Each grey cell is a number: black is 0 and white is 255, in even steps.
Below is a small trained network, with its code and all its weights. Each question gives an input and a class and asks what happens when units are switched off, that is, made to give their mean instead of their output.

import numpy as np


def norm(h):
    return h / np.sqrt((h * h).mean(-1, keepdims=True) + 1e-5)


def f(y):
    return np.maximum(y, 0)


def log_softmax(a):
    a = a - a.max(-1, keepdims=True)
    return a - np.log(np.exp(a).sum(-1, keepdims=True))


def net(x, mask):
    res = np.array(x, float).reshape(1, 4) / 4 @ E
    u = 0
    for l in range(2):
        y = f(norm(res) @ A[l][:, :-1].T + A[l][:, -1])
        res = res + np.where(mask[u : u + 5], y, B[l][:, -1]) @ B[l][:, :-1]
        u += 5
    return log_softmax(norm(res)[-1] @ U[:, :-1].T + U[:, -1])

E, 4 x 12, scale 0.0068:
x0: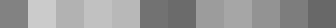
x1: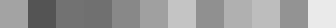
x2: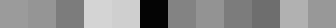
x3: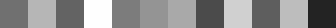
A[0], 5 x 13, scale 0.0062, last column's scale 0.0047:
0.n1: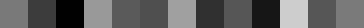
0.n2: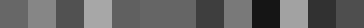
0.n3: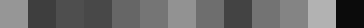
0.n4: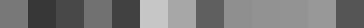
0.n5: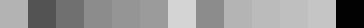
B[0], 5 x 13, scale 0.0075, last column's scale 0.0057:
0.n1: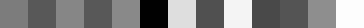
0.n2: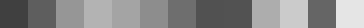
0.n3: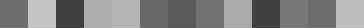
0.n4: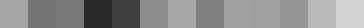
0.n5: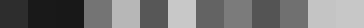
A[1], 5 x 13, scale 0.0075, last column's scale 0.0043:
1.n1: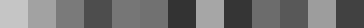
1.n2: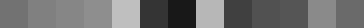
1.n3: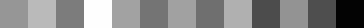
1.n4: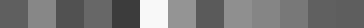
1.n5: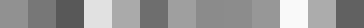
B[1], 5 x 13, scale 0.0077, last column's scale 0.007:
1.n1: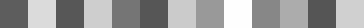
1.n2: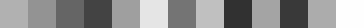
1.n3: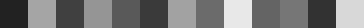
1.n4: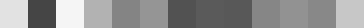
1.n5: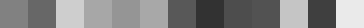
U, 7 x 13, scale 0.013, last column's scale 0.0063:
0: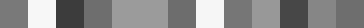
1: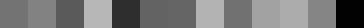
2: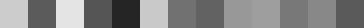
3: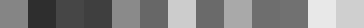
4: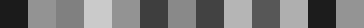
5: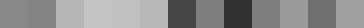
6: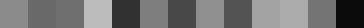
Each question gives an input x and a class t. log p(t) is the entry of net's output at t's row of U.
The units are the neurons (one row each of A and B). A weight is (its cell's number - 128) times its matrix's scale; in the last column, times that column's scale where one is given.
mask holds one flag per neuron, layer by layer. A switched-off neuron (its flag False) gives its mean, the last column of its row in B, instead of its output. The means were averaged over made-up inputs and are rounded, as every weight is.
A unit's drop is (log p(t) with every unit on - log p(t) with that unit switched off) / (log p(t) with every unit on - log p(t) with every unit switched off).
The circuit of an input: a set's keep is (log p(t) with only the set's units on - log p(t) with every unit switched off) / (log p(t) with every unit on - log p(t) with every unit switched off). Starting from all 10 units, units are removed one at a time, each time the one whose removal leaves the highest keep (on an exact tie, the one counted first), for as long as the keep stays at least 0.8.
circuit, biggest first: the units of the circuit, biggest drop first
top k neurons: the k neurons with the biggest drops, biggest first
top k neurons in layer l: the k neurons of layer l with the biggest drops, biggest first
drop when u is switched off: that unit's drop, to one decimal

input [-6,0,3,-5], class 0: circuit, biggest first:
(0.n3 0.n5 1.n2 0.n1)
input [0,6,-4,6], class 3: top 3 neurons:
(0.n5 0.n4 0.n2)
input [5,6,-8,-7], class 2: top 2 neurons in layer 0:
(0.n1 0.n5)
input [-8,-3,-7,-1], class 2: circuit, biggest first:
(1.n4)
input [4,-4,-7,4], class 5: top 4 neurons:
(0.n1 1.n4 0.n3 1.n1)
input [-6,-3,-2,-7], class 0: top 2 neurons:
(0.n3 0.n1)
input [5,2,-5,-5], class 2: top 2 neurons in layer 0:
(0.n1 0.n3)
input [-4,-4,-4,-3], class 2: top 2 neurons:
(1.n4 1.n3)
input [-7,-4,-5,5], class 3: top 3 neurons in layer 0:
(0.n1 0.n4 0.n3)
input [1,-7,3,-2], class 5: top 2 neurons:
(0.n2 1.n2)
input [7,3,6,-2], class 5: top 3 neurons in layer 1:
(1.n5 1.n2 1.n1)
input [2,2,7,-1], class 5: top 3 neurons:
(0.n1 1.n5 1.n2)
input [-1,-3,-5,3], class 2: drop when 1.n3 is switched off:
0.1
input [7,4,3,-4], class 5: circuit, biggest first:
(0.n1)
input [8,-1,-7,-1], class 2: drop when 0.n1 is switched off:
-0.1
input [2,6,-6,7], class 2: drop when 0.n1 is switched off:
0.2
